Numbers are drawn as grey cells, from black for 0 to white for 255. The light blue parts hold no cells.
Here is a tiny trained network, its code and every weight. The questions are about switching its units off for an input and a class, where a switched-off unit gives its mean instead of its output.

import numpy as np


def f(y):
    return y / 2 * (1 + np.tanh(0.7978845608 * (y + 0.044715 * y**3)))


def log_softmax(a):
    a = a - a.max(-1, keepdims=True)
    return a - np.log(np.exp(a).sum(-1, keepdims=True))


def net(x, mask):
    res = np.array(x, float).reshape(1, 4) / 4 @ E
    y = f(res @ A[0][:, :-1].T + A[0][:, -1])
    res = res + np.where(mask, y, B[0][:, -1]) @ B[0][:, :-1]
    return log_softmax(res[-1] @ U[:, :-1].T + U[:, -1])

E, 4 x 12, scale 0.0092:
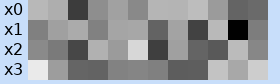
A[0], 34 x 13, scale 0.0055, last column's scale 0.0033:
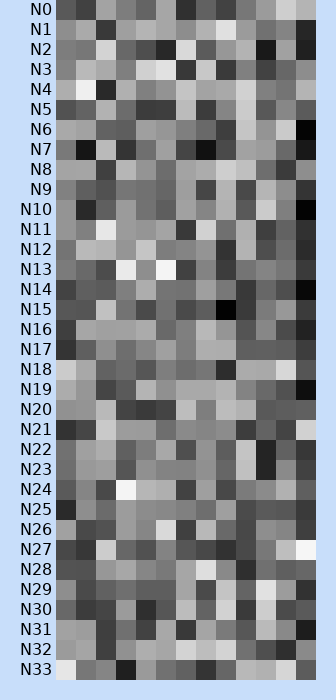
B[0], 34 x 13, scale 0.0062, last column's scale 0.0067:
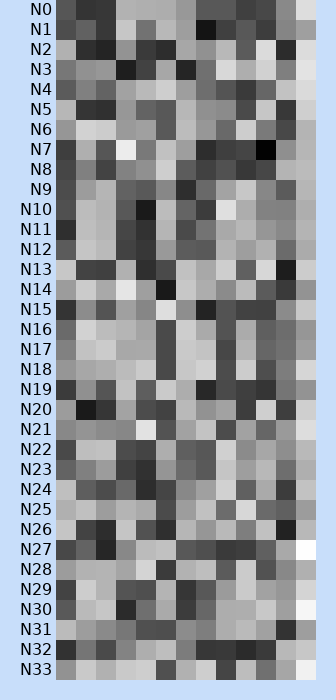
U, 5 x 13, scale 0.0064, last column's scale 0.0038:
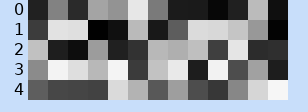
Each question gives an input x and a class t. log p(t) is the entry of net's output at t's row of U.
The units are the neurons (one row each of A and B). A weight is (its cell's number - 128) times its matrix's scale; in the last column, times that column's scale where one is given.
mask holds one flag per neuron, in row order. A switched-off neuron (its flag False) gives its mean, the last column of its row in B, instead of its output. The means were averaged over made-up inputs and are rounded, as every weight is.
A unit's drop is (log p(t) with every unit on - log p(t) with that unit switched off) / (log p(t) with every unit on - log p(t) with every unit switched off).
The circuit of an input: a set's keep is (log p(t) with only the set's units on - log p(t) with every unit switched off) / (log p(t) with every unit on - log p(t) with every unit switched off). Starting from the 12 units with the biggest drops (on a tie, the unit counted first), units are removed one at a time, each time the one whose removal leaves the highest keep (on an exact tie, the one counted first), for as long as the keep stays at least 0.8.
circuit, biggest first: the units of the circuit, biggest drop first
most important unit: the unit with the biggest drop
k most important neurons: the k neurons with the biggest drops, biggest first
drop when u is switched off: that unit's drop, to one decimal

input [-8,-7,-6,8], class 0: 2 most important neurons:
N7, N27
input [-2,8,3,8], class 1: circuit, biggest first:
N3
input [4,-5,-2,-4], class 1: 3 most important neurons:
N30, N27, N0
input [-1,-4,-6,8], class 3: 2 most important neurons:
N33, N18
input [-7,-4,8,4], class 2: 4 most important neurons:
N13, N26, N24, N31
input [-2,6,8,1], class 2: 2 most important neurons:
N13, N26
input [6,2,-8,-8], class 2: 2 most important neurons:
N2, N20
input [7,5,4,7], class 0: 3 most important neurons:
N4, N1, N8
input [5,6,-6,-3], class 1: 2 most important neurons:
N22, N11
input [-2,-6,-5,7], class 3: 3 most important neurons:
N33, N18, N3
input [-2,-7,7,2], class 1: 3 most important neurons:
N29, N30, N10
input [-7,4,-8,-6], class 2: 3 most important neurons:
N2, N5, N20
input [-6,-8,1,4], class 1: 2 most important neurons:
N29, N30
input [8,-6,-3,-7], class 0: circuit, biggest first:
N32
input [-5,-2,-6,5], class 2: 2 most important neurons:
N2, N5
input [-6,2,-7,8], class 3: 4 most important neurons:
N33, N18, N6, N13
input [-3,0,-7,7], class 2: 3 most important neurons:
N2, N5, N20
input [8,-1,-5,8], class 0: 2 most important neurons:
N8, N4
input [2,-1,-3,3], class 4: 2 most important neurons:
N13, N26
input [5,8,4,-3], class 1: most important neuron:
N3
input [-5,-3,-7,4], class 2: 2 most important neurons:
N2, N5
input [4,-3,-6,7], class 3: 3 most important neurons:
N33, N18, N13
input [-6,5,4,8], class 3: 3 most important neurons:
N18, N33, N6
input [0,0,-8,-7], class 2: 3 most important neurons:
N2, N20, N5
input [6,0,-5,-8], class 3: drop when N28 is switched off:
0.1
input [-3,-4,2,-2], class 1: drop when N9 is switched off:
0.1
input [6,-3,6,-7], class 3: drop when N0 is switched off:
0.1
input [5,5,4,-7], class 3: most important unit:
N28
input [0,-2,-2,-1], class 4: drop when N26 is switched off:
0.4
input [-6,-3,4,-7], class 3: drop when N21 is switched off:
0.3
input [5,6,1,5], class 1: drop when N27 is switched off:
0.2
